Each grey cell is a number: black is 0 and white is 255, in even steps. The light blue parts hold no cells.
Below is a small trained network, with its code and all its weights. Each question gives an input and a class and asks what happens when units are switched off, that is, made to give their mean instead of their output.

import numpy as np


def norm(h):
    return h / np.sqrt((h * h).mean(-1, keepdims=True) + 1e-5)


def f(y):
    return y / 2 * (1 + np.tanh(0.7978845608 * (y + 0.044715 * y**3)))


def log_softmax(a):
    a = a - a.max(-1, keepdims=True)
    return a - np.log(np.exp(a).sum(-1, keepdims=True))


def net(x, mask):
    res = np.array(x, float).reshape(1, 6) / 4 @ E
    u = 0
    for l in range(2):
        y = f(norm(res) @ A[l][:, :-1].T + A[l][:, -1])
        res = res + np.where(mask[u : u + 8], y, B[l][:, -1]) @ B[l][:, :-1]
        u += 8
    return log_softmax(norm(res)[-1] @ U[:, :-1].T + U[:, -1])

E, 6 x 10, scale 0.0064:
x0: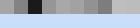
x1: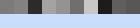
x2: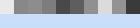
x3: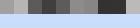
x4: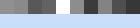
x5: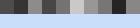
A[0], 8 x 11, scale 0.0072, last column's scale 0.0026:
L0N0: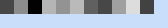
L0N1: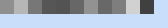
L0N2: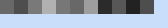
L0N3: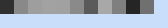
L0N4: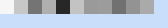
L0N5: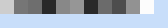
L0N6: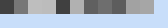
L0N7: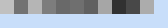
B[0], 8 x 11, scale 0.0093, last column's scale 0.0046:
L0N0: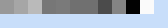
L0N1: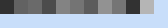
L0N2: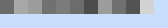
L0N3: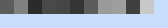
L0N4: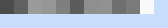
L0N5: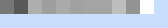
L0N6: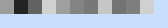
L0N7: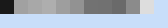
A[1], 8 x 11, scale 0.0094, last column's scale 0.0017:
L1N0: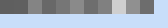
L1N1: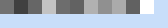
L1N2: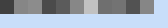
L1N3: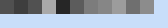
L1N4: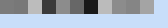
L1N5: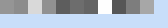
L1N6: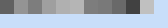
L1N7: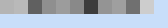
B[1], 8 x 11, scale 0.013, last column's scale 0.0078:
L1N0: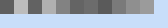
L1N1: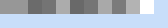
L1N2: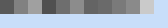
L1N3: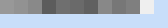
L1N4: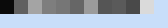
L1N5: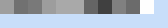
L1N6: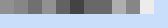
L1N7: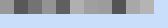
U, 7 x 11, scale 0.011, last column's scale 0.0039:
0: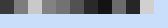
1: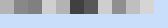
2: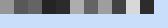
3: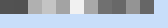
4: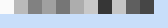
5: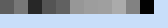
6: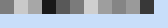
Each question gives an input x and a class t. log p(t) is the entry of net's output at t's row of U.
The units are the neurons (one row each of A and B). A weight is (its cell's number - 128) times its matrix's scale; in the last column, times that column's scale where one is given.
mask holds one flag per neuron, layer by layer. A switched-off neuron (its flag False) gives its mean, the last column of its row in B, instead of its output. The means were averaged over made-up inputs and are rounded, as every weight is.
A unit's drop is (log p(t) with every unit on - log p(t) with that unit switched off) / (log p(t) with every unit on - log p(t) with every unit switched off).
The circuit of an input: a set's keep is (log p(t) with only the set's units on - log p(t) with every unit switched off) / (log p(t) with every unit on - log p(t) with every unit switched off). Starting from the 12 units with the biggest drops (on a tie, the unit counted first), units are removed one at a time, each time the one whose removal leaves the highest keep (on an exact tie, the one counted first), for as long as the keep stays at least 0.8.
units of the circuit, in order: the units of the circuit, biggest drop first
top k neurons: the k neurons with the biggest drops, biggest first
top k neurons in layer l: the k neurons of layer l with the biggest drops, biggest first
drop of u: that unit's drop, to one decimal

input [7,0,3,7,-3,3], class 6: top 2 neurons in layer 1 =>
(L1N5 L1N4)
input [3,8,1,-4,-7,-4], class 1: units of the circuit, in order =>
(L1N1)
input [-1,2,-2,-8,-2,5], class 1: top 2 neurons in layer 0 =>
(L0N6 L0N0)
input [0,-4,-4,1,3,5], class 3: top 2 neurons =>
(L0N5 L0N6)
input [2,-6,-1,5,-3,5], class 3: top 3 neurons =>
(L0N6 L0N5 L0N3)
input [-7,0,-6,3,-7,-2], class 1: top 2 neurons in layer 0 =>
(L0N6 L0N0)
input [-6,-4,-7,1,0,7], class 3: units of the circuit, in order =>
(L0N6 L0N0)
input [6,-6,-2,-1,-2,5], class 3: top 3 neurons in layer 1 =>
(L1N3 L1N2 L1N6)
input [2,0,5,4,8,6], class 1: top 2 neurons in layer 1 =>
(L1N6 L1N4)
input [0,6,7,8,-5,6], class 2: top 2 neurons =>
(L0N0 L1N4)
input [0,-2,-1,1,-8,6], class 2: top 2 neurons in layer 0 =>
(L0N5 L0N1)
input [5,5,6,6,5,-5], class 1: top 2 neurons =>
(L0N4 L1N5)
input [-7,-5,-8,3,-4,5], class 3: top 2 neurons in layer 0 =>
(L0N6 L0N0)
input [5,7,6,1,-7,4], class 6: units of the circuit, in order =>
(L1N5)
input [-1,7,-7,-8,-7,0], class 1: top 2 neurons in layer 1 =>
(L1N1 L1N4)
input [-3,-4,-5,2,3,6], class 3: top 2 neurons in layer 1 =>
(L1N3 L1N2)
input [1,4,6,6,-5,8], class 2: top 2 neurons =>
(L1N4 L0N0)
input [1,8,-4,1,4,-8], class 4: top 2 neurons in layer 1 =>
(L1N4 L1N7)
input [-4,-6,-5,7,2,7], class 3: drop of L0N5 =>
0.2
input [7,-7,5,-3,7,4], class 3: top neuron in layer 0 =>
(L0N0)
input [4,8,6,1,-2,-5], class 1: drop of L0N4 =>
0.2
